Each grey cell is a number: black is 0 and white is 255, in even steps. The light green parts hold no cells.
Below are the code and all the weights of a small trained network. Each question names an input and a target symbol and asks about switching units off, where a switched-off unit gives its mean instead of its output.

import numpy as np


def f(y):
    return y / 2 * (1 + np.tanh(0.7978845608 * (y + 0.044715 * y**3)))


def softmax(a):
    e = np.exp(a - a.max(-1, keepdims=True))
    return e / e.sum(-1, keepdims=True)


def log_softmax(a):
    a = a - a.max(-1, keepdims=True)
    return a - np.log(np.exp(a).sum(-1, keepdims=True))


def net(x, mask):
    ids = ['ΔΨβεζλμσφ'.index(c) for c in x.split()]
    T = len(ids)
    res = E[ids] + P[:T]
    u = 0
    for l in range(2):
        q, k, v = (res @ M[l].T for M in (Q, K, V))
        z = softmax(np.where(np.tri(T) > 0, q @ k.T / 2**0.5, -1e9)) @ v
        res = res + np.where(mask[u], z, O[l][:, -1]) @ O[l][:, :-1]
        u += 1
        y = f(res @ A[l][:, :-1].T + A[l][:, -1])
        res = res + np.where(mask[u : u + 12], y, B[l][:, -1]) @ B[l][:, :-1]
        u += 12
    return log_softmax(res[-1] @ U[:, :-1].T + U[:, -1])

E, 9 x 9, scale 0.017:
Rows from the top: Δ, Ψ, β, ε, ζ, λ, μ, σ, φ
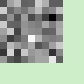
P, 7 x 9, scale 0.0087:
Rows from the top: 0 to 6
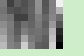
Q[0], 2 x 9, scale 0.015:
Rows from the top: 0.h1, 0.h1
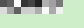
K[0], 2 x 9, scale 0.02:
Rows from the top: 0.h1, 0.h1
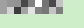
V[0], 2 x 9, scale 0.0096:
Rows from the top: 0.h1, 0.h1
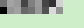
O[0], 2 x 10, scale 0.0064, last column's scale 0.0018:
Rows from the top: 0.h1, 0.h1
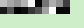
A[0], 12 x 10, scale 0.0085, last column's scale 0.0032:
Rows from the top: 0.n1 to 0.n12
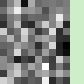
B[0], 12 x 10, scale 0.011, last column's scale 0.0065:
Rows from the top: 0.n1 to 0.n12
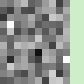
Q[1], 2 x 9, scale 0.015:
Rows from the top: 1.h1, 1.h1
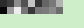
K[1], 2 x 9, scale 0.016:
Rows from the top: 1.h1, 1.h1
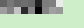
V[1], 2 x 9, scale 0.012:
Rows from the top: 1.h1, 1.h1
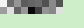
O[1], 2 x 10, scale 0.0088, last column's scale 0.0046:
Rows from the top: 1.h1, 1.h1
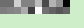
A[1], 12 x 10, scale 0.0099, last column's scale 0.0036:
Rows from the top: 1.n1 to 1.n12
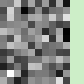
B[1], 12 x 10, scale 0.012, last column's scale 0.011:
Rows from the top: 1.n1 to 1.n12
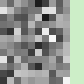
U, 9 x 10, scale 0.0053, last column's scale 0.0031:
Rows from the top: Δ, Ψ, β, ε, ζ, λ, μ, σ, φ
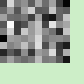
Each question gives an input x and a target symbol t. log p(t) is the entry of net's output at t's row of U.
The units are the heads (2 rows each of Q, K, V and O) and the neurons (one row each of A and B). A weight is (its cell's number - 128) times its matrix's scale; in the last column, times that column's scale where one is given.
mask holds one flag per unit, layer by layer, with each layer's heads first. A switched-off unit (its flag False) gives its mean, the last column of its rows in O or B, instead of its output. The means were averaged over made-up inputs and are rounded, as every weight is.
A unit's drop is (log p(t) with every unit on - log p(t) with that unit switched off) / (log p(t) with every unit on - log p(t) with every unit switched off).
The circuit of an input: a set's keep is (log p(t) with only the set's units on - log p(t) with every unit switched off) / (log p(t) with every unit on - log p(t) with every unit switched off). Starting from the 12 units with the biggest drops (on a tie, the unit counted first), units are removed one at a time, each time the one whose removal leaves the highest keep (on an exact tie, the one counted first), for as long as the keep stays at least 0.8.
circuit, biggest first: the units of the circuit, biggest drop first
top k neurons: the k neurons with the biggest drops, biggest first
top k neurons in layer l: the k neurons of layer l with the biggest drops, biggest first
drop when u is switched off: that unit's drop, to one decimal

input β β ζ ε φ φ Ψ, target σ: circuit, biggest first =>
[0.h1; 0.n9]
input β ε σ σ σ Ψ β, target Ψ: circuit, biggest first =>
[0.h1]
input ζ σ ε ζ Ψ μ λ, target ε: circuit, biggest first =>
[0.n5; 1.h1; 1.n8]
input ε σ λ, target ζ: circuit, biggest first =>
[1.h1; 1.n12]
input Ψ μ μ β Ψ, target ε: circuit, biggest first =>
[0.h1; 0.n5; 1.n3]
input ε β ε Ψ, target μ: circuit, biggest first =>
[1.n6; 0.h1]
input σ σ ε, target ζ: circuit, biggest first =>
[1.h1; 1.n12]
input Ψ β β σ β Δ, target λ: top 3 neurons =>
[1.n11; 0.n10; 0.n9]
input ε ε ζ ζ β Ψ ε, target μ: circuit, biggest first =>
[0.h1; 1.n6]
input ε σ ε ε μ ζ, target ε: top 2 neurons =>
[0.n5; 1.n2]
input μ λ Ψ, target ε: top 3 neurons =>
[0.n5; 1.n8; 1.n3]
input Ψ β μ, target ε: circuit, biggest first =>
[1.n3; 0.n3]
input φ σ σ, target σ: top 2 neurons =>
[0.n9; 1.n10]
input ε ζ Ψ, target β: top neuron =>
[1.n12]
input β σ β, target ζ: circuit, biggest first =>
[0.h1; 1.h1]
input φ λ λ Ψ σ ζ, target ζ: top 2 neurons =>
[1.n12; 0.n6]
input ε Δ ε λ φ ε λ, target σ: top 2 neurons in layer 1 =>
[1.n8; 1.n10]
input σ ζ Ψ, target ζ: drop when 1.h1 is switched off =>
0.5
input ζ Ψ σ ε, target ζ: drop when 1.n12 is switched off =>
0.2
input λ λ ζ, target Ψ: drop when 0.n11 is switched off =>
0.0
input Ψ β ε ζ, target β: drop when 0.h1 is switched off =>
0.2
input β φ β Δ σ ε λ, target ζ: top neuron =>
[0.n6]
